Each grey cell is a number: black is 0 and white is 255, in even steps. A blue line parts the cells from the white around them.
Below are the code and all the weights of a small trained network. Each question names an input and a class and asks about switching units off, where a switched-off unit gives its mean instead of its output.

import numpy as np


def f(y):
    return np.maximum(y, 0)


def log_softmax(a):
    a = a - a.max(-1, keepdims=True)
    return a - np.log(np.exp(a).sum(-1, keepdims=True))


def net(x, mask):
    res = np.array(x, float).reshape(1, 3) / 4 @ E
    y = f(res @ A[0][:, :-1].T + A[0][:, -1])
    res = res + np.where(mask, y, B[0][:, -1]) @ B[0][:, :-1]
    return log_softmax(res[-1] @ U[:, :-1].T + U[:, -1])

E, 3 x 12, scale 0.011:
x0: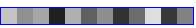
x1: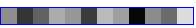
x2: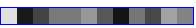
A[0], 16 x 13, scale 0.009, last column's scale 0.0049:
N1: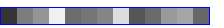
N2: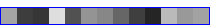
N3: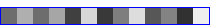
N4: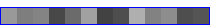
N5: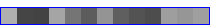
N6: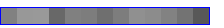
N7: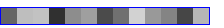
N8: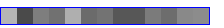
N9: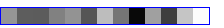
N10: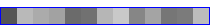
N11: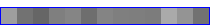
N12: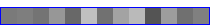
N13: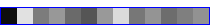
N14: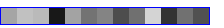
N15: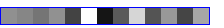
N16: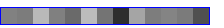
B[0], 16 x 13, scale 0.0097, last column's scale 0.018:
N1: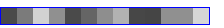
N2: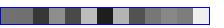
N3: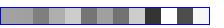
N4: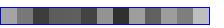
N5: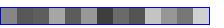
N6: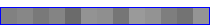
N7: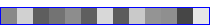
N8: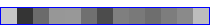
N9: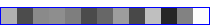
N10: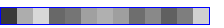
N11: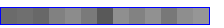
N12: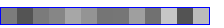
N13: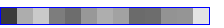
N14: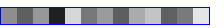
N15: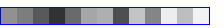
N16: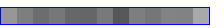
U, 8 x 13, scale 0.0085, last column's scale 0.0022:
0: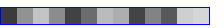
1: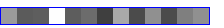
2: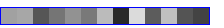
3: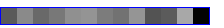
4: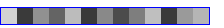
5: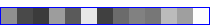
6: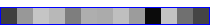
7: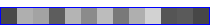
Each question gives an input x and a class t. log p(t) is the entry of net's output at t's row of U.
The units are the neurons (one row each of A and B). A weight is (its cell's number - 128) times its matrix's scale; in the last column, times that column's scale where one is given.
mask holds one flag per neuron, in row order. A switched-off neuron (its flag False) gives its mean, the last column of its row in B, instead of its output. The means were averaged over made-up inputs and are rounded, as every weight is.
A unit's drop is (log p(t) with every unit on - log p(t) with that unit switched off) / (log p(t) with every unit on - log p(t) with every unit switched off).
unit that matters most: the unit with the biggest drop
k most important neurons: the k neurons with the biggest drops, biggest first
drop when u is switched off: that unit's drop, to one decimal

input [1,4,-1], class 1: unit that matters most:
N14
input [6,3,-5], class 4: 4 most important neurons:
(N9 N14 N7 N3)
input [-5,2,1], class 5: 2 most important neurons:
(N2 N9)
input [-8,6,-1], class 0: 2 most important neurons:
(N1 N3)
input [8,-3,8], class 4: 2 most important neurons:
(N3 N14)
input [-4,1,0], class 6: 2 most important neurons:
(N9 N1)
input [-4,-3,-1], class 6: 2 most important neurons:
(N14 N4)
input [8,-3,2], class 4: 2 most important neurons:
(N14 N3)
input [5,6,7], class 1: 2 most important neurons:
(N2 N5)
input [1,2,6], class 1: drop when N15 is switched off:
0.3
